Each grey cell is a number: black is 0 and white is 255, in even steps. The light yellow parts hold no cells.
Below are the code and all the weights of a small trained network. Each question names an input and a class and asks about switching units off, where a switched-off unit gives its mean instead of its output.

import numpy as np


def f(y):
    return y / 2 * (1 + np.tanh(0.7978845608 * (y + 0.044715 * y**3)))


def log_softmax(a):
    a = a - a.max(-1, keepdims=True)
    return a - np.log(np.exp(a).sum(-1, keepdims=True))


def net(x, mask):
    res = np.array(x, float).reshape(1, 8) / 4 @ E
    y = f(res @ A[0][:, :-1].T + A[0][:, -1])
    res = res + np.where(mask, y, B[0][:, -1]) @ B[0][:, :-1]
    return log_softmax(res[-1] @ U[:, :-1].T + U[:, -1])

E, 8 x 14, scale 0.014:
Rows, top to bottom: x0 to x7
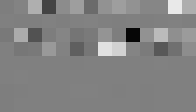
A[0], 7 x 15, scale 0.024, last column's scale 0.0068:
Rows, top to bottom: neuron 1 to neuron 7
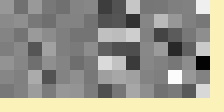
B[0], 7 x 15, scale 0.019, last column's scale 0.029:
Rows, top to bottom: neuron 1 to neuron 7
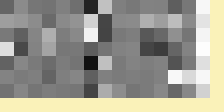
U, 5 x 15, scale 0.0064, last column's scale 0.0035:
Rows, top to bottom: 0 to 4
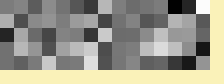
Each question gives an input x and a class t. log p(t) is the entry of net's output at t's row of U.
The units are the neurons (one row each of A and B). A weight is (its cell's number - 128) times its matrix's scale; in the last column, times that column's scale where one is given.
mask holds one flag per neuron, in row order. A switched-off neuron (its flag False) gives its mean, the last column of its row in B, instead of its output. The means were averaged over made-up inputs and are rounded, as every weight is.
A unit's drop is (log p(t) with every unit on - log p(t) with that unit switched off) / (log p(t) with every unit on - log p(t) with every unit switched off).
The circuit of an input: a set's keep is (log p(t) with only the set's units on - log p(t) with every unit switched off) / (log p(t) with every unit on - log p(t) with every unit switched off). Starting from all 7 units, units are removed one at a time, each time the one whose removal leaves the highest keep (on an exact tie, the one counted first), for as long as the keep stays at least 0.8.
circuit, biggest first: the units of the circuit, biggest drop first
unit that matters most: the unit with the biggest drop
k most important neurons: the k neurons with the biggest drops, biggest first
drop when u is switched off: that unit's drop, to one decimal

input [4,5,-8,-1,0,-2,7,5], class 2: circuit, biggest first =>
neuron 1
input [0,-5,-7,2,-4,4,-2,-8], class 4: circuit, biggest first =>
neuron 3; neuron 6
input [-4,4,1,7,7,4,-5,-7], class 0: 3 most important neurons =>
neuron 5; neuron 2; neuron 6
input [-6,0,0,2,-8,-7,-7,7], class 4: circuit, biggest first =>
neuron 6; neuron 1
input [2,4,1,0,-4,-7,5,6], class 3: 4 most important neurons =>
neuron 4; neuron 1; neuron 5; neuron 7
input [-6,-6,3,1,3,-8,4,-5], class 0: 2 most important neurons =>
neuron 6; neuron 3
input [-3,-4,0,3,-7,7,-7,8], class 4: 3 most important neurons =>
neuron 6; neuron 1; neuron 7
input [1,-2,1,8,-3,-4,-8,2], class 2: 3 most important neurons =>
neuron 5; neuron 4; neuron 2
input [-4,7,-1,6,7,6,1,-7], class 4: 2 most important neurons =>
neuron 3; neuron 6
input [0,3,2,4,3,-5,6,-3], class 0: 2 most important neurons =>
neuron 6; neuron 2
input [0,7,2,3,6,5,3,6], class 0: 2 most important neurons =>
neuron 6; neuron 2
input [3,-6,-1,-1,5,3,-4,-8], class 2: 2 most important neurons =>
neuron 3; neuron 4
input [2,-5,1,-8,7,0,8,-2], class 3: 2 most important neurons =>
neuron 2; neuron 5
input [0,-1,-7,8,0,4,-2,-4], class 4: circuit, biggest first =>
neuron 3
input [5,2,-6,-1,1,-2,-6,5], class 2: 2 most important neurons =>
neuron 1; neuron 4
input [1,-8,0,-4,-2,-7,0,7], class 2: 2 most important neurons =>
neuron 3; neuron 4
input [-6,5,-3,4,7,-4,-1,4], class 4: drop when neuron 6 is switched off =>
0.5
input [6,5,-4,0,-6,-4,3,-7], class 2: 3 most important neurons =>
neuron 4; neuron 2; neuron 1
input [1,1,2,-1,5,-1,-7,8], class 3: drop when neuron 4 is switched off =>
0.6
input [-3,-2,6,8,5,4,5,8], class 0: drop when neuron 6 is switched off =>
0.0
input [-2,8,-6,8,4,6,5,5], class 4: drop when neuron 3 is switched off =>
0.2
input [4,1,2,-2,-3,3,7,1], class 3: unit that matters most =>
neuron 4
